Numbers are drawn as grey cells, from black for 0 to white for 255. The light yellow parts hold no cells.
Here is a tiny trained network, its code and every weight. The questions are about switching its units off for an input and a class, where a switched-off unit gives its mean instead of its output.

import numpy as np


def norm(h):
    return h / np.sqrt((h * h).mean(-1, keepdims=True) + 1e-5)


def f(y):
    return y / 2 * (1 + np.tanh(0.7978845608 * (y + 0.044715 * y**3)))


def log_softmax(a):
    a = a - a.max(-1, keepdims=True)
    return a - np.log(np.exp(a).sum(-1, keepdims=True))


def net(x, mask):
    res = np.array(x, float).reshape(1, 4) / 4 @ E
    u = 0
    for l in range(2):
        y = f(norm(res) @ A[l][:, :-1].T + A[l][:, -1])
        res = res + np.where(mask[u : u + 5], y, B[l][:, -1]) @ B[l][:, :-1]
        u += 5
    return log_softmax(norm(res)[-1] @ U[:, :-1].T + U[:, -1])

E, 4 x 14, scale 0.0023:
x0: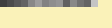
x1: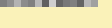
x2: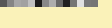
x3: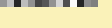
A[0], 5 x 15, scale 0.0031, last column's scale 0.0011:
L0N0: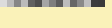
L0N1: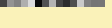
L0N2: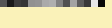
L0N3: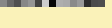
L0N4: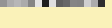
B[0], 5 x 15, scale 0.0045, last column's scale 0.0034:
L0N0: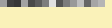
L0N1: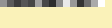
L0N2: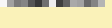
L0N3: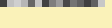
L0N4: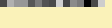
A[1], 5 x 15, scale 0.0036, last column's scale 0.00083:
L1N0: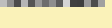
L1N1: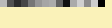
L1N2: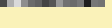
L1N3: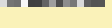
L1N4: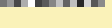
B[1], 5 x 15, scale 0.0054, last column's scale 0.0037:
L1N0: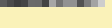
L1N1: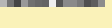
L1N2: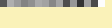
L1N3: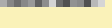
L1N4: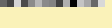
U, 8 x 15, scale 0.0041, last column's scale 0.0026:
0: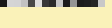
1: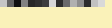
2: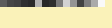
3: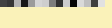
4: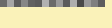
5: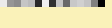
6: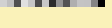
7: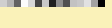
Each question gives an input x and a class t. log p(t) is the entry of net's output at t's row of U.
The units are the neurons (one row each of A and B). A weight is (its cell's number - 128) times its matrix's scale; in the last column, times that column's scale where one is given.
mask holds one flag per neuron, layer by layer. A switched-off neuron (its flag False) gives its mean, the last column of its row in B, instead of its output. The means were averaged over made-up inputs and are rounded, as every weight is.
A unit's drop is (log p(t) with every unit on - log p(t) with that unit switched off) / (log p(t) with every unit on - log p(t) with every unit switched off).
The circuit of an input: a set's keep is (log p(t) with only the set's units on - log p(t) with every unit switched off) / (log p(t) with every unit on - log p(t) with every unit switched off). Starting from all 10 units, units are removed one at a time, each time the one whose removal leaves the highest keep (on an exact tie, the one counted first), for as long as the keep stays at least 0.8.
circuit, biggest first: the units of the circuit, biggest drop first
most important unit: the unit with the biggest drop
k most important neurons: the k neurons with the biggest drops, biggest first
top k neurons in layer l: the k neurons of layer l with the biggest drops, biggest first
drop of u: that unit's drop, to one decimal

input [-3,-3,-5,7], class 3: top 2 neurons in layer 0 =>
[L0N1 L0N4]
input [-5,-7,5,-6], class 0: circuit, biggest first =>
[L0N3 L1N2]
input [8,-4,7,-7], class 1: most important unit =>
L0N2
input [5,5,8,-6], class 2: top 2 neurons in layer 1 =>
[L1N4 L1N3]
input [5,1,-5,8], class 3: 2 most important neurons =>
[L1N4 L0N1]
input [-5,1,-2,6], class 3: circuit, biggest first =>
[L1N4 L0N1]
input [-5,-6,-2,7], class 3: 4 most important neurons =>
[L1N4 L0N4 L0N1 L0N2]
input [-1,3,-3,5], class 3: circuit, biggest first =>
[L1N4 L0N1]
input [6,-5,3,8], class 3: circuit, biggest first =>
[L1N4 L0N4]
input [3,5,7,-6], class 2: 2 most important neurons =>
[L0N1 L0N3]
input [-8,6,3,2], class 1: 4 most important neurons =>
[L0N0 L0N3 L1N3 L0N1]
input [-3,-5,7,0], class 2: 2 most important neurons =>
[L0N1 L0N4]
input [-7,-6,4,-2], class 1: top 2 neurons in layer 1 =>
[L1N3 L1N0]
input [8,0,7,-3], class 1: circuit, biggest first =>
[L0N2]
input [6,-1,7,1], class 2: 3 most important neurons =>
[L0N1 L0N0 L1N3]
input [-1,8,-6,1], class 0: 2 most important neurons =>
[L0N4 L0N1]
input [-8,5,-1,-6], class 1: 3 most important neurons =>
[L0N0 L1N3 L0N3]
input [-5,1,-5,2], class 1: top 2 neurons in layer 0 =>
[L0N0 L0N1]
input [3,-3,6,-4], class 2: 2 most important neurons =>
[L0N1 L0N4]
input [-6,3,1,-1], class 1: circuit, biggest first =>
[L0N0]
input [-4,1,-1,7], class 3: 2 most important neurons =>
[L1N4 L0N2]
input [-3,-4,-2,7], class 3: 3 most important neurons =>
[L1N4 L0N4 L0N1]
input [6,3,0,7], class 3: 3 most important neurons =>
[L1N4 L0N0 L0N1]
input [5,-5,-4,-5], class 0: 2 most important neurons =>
[L0N3 L0N0]
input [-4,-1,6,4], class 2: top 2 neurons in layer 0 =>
[L0N1 L0N2]
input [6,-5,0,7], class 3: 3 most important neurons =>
[L1N4 L0N4 L0N0]
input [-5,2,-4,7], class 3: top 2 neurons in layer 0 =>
[L0N1 L0N2]
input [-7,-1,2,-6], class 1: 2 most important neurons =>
[L0N0 L1N3]
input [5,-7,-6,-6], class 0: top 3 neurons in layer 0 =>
[L0N3 L0N1 L0N0]
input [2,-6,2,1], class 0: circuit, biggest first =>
[L0N3]
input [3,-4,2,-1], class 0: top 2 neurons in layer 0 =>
[L0N3 L0N0]
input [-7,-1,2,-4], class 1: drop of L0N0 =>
0.1
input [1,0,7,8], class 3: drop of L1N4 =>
0.9
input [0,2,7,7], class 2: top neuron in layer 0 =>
[L0N1]
